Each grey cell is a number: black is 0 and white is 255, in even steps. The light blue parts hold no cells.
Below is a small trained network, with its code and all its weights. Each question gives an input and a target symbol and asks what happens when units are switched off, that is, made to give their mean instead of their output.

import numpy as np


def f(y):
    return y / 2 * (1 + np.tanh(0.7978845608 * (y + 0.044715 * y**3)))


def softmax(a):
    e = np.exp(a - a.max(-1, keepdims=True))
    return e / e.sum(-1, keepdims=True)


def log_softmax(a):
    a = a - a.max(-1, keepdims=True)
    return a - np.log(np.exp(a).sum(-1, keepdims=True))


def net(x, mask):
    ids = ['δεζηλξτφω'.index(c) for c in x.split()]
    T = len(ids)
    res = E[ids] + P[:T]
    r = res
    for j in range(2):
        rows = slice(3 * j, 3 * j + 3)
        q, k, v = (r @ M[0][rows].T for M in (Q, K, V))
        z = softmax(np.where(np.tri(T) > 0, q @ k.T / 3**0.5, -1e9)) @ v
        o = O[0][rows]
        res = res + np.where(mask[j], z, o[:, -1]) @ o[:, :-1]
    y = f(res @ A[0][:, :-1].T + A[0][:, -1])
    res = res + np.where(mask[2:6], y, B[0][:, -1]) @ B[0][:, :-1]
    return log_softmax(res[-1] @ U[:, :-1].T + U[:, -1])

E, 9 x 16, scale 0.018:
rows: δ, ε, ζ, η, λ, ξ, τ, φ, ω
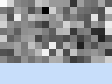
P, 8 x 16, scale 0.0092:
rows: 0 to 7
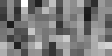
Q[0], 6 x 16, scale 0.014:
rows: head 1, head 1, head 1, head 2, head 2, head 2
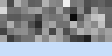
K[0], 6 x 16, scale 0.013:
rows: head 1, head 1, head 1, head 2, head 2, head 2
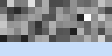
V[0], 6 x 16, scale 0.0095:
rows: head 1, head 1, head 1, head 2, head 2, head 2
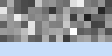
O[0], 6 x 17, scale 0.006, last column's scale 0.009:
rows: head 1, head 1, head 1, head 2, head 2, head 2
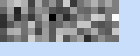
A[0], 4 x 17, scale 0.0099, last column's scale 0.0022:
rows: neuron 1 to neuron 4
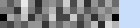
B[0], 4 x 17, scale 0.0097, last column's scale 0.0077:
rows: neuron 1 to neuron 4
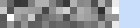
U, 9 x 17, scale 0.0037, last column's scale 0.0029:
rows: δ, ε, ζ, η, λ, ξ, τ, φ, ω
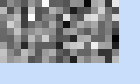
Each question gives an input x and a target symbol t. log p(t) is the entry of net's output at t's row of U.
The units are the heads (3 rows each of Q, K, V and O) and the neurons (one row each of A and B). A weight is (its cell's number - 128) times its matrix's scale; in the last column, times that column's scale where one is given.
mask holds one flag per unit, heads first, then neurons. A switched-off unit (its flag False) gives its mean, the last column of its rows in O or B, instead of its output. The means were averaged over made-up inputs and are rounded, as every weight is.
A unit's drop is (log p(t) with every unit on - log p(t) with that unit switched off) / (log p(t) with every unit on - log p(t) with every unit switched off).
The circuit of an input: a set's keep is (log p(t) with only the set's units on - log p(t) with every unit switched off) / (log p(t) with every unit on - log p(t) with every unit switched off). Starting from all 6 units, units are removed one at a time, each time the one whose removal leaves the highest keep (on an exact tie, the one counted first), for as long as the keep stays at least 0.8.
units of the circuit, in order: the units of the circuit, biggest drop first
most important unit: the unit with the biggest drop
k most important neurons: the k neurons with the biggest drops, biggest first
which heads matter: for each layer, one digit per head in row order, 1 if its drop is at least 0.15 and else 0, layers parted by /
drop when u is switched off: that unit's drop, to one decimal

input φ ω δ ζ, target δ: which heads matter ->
01
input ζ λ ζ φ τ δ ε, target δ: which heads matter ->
11
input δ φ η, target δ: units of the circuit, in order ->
neuron 1; head 2
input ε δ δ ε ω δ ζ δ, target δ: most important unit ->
head 1
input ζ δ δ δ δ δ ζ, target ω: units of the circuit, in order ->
head 2; head 1; neuron 4
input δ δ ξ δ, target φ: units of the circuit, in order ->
head 1; head 2
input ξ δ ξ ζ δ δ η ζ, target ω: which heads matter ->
01
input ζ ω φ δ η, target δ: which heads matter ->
01
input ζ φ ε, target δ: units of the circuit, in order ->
head 2; neuron 2
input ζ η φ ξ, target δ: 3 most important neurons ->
neuron 1; neuron 2; neuron 4
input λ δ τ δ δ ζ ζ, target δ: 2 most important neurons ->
neuron 2; neuron 4
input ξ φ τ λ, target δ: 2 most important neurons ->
neuron 1; neuron 2
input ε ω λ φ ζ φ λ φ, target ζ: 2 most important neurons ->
neuron 1; neuron 4
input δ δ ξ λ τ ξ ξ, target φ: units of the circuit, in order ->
head 1
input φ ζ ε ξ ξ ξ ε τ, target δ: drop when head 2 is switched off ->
0.3
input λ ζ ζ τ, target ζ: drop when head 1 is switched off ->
-0.2
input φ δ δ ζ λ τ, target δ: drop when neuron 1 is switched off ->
-0.1
